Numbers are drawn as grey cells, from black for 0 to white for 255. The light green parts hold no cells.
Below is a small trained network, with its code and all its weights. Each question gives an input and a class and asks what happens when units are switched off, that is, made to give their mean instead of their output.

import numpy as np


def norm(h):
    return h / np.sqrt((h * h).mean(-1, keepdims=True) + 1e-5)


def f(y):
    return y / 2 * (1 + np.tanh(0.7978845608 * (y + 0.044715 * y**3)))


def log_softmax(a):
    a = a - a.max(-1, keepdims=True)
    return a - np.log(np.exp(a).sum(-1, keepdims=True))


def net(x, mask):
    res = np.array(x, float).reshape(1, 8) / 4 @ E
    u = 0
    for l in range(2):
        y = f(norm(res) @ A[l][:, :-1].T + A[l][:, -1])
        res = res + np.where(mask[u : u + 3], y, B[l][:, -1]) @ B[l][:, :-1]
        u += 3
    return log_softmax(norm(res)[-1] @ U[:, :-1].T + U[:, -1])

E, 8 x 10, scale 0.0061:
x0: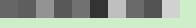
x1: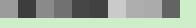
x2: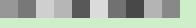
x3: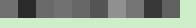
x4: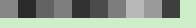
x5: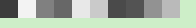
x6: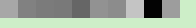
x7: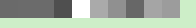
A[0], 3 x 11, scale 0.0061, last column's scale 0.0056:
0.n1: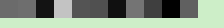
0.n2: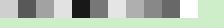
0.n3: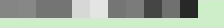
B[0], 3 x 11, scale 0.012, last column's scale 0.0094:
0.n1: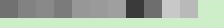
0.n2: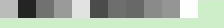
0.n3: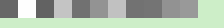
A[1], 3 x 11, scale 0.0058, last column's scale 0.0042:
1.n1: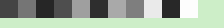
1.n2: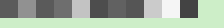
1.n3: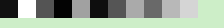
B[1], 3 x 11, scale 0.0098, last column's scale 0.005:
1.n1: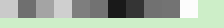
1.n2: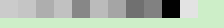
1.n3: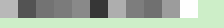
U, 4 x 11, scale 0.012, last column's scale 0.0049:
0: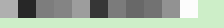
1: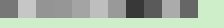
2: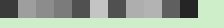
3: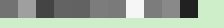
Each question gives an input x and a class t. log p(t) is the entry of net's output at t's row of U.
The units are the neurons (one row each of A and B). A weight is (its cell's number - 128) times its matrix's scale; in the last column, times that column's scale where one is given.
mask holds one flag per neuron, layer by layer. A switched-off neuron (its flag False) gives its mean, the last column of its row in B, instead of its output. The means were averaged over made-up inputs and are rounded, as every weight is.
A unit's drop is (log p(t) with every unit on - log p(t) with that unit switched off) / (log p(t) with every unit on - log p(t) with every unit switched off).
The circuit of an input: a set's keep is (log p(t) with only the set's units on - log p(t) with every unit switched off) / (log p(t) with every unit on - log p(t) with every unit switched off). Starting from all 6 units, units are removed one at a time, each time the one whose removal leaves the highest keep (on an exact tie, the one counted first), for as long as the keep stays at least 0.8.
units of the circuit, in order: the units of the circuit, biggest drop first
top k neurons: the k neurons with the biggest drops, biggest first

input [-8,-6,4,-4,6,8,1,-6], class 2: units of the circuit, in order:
[0.n2, 1.n1]
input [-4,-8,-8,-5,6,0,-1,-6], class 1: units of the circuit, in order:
[0.n1]
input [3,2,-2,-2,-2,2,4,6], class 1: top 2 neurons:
[0.n3, 1.n2]
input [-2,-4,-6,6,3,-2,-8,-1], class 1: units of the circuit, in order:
[0.n1, 0.n2]
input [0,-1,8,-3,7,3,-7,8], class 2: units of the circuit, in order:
[0.n2, 0.n1]
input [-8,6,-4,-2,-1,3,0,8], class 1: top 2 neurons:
[0.n3, 0.n2]
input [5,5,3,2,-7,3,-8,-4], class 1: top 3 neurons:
[0.n2, 1.n2, 1.n3]
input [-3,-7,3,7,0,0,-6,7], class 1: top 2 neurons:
[0.n2, 0.n3]
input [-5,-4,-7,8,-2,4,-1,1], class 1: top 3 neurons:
[0.n3, 0.n1, 0.n2]
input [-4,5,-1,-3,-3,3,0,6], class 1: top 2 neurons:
[0.n2, 0.n3]
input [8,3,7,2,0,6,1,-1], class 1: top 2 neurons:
[0.n2, 1.n3]
